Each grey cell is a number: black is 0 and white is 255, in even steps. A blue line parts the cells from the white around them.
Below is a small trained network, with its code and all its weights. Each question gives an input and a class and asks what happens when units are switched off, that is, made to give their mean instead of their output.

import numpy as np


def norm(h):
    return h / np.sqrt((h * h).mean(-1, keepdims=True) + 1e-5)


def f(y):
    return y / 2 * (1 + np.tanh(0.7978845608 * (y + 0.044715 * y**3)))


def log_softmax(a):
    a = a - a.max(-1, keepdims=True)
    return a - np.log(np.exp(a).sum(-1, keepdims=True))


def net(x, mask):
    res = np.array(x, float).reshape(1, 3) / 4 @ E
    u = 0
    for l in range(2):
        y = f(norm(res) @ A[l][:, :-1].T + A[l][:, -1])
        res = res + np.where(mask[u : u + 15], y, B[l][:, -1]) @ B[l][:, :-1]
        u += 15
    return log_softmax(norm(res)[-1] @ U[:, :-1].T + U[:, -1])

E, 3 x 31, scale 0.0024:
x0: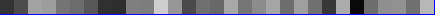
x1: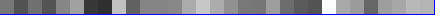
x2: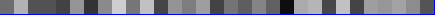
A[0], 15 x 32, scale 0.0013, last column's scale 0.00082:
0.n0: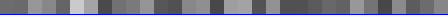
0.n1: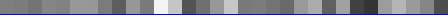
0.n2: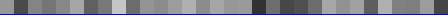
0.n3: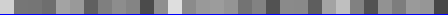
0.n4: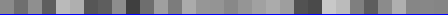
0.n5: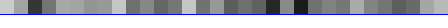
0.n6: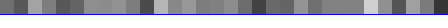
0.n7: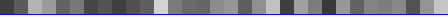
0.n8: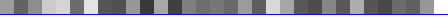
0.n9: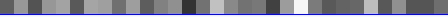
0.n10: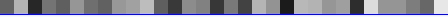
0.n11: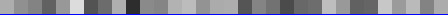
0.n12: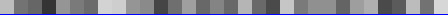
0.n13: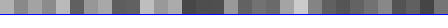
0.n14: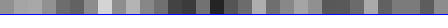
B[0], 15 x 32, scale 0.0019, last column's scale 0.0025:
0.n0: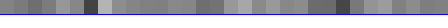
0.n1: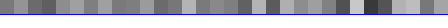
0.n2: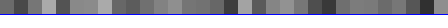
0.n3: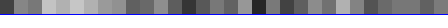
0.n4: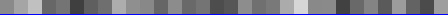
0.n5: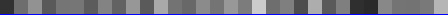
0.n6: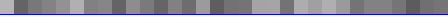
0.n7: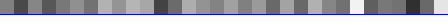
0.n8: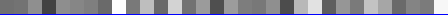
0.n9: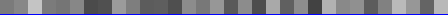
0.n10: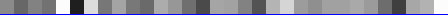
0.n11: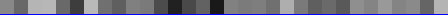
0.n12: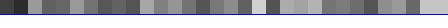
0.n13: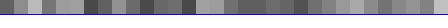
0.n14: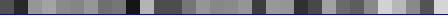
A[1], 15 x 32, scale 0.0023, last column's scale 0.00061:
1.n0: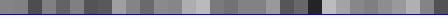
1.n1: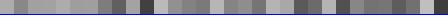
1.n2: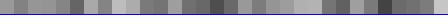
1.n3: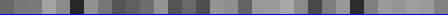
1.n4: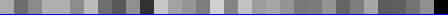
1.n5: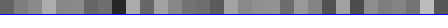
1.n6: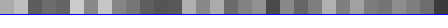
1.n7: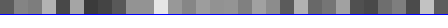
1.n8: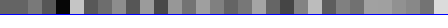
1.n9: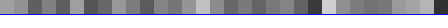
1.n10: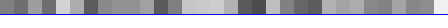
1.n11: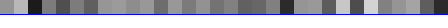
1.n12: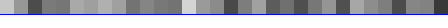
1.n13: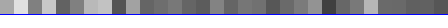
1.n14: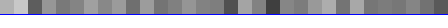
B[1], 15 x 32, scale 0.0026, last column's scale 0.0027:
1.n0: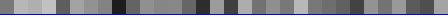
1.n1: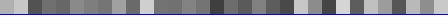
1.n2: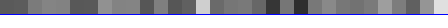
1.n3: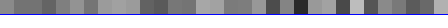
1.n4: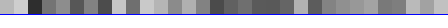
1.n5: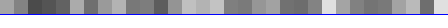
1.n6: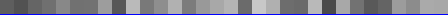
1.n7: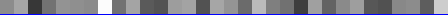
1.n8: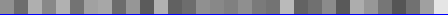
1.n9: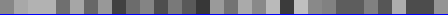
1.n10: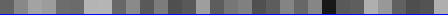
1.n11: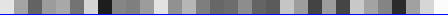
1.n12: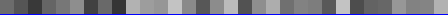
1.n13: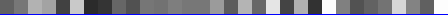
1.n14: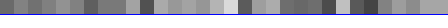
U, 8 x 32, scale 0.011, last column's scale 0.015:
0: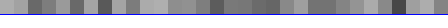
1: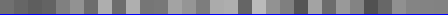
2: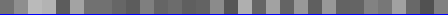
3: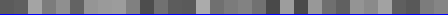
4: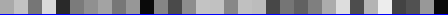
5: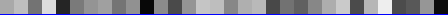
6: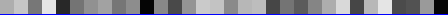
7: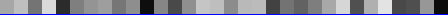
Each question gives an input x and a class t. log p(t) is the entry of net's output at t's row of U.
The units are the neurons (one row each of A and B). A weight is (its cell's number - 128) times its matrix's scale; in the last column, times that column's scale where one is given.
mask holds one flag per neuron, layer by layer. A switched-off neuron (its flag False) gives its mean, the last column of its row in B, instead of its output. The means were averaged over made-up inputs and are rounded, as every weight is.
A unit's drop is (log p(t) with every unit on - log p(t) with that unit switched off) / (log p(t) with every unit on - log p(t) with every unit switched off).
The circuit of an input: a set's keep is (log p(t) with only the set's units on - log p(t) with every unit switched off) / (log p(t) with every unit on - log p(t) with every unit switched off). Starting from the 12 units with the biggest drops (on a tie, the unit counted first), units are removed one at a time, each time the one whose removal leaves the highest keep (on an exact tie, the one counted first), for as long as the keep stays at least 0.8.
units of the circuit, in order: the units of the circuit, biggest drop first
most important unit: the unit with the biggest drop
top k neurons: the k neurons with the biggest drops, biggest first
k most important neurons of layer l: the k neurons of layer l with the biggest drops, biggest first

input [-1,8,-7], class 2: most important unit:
1.n9
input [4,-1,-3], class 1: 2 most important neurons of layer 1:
[1.n11, 1.n7]
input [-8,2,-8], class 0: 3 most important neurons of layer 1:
[1.n4, 1.n1, 1.n7]
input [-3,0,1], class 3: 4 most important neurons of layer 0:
[0.n12, 0.n5, 0.n1, 0.n7]
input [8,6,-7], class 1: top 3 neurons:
[1.n7, 0.n10, 1.n11]
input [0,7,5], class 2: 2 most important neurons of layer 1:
[1.n0, 1.n9]
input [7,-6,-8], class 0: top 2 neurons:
[1.n4, 1.n1]
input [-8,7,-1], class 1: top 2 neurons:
[1.n6, 1.n12]
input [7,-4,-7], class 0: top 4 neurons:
[1.n4, 1.n1, 0.n5, 0.n12]
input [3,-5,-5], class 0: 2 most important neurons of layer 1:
[1.n4, 1.n1]
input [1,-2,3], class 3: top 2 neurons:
[0.n10, 0.n8]
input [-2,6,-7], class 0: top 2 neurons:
[1.n1, 1.n4]
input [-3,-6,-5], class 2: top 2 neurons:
[1.n13, 0.n10]
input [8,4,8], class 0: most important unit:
1.n11
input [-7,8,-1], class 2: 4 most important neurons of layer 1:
[1.n9, 1.n0, 1.n7, 1.n10]
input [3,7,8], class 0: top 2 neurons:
[1.n11, 1.n13]
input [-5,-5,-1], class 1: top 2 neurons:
[1.n6, 0.n11]
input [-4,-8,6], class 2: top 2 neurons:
[1.n13, 0.n8]
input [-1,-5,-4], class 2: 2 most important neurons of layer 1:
[1.n13, 1.n11]
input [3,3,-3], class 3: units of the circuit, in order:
[1.n10]
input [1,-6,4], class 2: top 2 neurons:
[1.n13, 0.n8]
